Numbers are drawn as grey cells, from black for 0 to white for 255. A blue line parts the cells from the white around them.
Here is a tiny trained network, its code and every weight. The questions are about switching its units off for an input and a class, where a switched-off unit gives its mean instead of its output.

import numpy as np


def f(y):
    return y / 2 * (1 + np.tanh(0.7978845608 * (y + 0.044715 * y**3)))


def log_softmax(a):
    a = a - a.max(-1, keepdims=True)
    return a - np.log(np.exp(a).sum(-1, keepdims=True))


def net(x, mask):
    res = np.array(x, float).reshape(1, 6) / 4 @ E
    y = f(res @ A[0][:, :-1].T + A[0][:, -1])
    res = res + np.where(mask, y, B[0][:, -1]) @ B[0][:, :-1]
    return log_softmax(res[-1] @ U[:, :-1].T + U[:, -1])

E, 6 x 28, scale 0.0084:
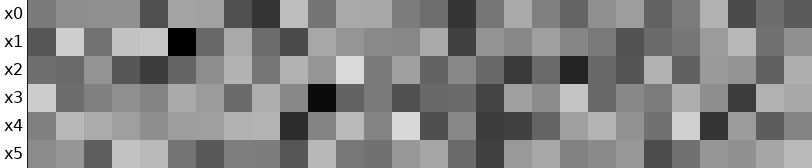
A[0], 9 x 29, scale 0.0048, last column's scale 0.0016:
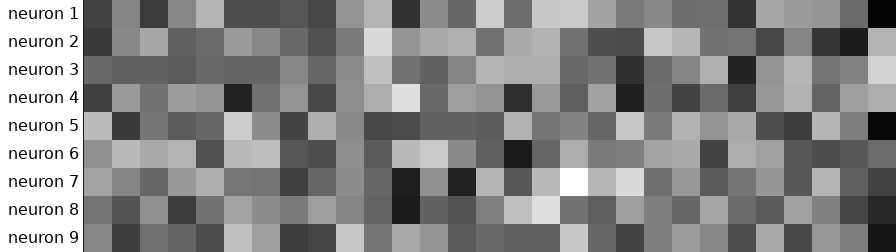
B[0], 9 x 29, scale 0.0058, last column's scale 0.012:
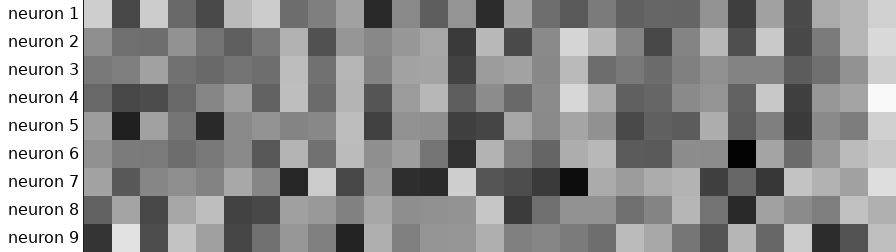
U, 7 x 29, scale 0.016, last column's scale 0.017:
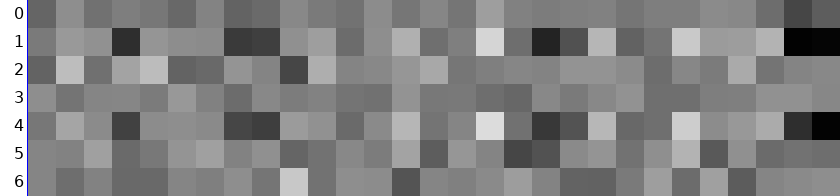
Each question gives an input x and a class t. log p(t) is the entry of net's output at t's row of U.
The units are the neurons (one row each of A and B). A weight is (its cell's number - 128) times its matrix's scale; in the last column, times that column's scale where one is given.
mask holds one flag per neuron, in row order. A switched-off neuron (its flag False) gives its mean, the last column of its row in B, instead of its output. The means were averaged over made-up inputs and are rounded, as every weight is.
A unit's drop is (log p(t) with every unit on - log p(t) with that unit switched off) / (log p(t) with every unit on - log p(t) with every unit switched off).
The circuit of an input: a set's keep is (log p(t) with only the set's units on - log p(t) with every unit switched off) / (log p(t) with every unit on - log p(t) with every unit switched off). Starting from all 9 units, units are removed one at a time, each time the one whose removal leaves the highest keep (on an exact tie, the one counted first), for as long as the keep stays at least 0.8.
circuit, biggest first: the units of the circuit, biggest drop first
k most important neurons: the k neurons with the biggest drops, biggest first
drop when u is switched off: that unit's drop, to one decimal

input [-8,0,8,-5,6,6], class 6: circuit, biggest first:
[neuron 4]
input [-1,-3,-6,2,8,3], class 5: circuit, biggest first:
[neuron 4; neuron 2]
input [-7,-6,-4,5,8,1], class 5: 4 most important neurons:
[neuron 4; neuron 2; neuron 6; neuron 3]
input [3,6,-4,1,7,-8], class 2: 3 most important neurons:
[neuron 5; neuron 4; neuron 1]
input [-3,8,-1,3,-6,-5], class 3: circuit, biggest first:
[neuron 7; neuron 2]
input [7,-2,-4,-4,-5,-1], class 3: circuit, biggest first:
[neuron 7; neuron 9]
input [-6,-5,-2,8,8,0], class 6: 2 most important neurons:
[neuron 5; neuron 7]
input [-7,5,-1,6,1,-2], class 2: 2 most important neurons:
[neuron 1; neuron 5]
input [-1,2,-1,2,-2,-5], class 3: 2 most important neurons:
[neuron 4; neuron 2]
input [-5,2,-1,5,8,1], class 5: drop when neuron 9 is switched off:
0.1
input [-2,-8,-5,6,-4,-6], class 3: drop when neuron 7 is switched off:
1.0
